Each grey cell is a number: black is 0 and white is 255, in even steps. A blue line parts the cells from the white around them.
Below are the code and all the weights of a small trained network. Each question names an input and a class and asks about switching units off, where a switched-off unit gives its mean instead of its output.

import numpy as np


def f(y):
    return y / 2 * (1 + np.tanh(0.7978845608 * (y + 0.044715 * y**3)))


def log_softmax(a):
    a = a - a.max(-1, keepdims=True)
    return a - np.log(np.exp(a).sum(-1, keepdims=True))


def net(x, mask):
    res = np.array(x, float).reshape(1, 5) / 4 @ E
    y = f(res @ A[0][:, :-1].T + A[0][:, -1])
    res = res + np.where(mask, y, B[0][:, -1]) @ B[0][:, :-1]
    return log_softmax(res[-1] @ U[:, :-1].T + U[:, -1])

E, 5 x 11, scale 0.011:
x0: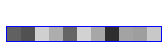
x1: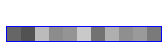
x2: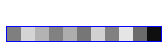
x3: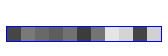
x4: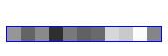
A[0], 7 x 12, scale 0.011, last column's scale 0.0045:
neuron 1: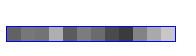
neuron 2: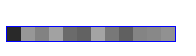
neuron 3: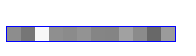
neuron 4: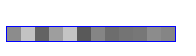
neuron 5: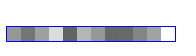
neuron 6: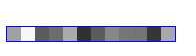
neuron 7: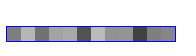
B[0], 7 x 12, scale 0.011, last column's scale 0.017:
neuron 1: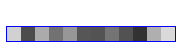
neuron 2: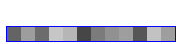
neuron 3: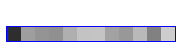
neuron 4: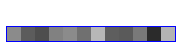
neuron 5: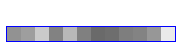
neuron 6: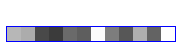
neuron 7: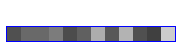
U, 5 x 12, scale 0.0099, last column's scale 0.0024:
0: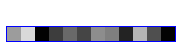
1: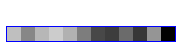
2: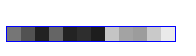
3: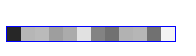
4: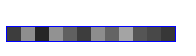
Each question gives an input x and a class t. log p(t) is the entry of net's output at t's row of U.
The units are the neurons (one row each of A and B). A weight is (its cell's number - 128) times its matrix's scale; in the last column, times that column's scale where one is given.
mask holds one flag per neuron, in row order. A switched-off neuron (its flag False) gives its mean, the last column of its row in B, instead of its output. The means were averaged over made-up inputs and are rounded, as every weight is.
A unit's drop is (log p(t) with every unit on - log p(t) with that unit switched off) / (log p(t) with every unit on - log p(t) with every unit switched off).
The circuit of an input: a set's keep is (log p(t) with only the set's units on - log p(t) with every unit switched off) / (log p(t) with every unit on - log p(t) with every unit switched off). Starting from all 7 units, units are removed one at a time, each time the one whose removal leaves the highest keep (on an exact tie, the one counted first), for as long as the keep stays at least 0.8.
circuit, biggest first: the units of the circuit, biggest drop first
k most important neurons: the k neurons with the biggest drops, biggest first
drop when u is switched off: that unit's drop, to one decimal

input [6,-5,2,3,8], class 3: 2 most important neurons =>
neuron 6; neuron 1
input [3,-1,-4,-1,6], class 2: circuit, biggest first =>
neuron 6; neuron 5
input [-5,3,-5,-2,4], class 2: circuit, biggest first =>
neuron 6
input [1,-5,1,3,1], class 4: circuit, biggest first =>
neuron 6; neuron 7
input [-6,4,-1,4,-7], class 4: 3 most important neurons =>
neuron 7; neuron 2; neuron 5
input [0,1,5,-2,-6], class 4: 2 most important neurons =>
neuron 7; neuron 4
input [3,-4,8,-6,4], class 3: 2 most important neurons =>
neuron 3; neuron 1
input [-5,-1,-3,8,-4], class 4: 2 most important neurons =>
neuron 7; neuron 2
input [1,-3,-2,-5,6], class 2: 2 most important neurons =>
neuron 6; neuron 3
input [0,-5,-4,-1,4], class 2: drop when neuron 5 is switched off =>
0.1
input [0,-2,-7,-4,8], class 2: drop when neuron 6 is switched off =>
0.4
